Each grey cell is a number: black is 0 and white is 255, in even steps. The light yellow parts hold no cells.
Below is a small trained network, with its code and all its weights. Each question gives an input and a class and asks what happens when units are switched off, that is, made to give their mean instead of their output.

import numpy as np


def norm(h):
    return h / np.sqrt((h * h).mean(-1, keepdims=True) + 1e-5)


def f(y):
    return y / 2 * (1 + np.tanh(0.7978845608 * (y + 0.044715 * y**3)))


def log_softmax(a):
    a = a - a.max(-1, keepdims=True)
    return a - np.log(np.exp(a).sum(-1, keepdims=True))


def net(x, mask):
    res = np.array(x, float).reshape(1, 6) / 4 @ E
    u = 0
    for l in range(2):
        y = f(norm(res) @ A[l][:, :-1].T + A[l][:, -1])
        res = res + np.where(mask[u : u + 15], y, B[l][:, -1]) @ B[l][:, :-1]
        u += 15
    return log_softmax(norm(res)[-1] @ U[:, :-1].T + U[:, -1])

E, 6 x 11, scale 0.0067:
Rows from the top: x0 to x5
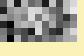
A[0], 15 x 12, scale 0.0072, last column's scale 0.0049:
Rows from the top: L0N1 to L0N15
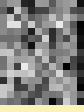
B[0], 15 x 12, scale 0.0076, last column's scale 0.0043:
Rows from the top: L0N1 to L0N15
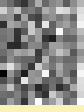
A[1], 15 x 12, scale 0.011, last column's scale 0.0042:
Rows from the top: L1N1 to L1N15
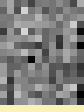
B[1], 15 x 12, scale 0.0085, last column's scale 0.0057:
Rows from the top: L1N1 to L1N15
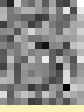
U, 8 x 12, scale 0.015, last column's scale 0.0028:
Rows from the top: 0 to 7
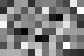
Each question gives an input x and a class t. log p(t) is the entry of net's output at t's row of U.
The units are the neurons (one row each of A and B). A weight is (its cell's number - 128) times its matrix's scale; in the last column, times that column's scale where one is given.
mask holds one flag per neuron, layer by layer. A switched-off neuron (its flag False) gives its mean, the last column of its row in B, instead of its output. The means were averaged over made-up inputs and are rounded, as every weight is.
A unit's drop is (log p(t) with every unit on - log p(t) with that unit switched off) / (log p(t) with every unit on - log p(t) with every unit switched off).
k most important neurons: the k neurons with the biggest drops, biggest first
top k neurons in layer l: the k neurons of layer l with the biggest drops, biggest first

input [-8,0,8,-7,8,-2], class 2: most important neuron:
[L1N10]
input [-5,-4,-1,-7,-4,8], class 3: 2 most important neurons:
[L1N14, L0N2]
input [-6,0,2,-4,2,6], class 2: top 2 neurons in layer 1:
[L1N12, L1N11]
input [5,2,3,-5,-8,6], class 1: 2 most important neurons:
[L0N11, L0N4]
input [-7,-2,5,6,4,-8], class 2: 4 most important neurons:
[L0N15, L1N11, L1N10, L1N12]
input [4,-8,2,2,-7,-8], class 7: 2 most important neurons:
[L0N10, L1N1]
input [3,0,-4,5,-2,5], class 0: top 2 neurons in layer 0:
[L0N3, L0N2]
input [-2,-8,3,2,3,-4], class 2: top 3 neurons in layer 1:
[L1N12, L1N11, L1N10]
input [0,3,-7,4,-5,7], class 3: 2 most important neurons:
[L0N2, L1N14]
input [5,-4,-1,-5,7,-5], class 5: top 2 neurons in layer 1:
[L1N7, L1N1]
